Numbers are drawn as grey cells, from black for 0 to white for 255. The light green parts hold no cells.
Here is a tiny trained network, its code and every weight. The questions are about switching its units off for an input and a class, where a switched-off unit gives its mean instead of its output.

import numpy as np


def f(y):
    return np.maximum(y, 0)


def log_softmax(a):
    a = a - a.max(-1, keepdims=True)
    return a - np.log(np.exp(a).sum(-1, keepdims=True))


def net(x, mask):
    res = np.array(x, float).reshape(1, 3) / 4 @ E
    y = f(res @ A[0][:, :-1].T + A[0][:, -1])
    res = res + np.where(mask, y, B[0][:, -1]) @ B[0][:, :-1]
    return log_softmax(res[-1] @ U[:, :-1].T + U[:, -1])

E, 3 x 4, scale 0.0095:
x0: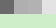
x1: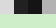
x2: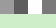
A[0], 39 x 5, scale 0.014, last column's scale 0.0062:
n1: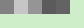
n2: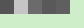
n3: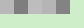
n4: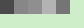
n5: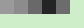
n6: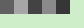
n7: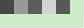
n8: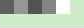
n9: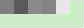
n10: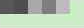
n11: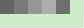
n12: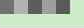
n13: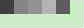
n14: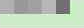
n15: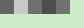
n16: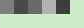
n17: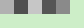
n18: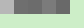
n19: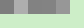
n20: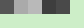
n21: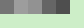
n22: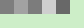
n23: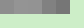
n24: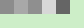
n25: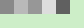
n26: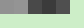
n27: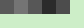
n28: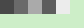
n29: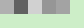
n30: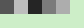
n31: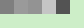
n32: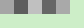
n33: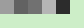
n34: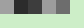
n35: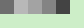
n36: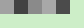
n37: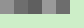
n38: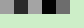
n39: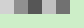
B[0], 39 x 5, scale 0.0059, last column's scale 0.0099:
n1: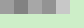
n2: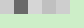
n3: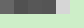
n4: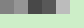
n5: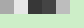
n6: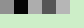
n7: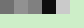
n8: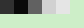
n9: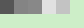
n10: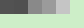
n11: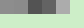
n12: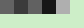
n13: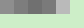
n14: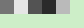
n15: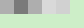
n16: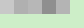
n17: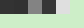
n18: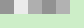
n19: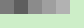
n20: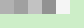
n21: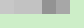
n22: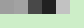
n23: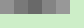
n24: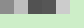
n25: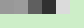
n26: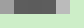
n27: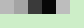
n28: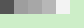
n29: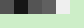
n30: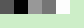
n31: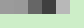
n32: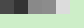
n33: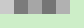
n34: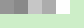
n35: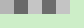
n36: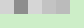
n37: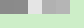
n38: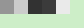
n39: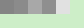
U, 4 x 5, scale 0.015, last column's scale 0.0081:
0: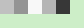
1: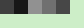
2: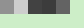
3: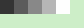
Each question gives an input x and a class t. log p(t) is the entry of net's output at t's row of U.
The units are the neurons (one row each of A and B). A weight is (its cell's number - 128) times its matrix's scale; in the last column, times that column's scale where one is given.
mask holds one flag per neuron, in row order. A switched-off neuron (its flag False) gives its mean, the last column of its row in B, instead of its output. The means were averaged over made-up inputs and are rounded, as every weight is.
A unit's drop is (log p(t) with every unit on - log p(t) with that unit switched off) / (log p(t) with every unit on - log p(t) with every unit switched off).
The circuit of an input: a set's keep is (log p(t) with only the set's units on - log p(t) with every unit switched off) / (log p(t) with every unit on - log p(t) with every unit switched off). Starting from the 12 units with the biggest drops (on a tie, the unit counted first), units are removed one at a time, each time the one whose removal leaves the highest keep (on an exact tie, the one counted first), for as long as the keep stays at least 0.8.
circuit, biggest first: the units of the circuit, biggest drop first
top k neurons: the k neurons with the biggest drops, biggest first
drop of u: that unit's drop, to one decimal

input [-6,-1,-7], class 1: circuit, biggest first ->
(n30)
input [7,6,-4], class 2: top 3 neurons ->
(n22, n7, n24)
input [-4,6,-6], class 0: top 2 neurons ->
(n34, n18)
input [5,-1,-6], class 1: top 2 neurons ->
(n30, n8)
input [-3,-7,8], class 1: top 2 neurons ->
(n17, n29)
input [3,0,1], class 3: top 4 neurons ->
(n38, n27, n5, n7)
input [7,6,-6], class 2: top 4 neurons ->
(n22, n7, n24, n25)
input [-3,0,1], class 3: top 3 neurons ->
(n25, n22, n14)
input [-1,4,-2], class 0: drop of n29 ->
0.1
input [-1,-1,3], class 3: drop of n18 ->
-0.1
